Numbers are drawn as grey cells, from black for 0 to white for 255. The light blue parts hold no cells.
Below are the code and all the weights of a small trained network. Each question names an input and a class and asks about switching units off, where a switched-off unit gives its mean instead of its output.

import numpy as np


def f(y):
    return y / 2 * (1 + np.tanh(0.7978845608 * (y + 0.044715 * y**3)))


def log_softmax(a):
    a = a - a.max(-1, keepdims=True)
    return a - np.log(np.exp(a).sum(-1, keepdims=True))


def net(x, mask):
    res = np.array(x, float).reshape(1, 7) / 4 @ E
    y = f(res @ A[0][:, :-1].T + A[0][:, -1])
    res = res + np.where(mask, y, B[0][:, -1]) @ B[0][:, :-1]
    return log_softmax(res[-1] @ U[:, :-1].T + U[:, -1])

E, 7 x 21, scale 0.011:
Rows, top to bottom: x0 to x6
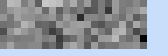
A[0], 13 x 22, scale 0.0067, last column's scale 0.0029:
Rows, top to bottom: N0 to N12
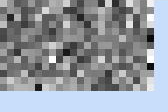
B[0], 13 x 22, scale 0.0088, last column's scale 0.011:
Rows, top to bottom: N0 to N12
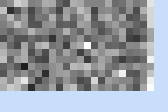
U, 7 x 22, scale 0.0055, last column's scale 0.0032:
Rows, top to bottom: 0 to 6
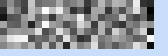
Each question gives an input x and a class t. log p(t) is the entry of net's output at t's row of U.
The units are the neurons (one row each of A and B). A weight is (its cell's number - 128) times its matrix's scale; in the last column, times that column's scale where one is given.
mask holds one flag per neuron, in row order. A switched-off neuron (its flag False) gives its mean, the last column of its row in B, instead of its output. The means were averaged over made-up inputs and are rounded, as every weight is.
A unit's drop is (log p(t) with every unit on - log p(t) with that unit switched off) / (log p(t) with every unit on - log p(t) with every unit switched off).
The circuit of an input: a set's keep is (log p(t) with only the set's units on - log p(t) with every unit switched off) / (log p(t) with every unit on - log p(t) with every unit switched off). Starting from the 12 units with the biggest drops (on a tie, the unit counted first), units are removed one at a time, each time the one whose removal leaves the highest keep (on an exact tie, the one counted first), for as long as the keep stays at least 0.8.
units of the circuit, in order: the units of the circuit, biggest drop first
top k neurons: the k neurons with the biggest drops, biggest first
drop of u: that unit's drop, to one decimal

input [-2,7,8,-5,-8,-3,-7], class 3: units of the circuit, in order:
[N6]
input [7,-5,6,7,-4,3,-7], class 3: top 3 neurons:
[N6 N1 N7]
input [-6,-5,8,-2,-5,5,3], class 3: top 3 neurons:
[N11 N12 N10]
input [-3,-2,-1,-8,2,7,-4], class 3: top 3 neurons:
[N11 N12 N1]
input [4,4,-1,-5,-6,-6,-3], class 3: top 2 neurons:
[N6 N1]
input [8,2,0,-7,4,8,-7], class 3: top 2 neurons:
[N6 N1]
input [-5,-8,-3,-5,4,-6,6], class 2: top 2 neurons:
[N12 N11]
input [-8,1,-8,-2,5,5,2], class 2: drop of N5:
0.2
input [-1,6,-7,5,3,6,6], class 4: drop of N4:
-0.1
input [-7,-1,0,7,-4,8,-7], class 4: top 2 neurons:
[N11 N12]
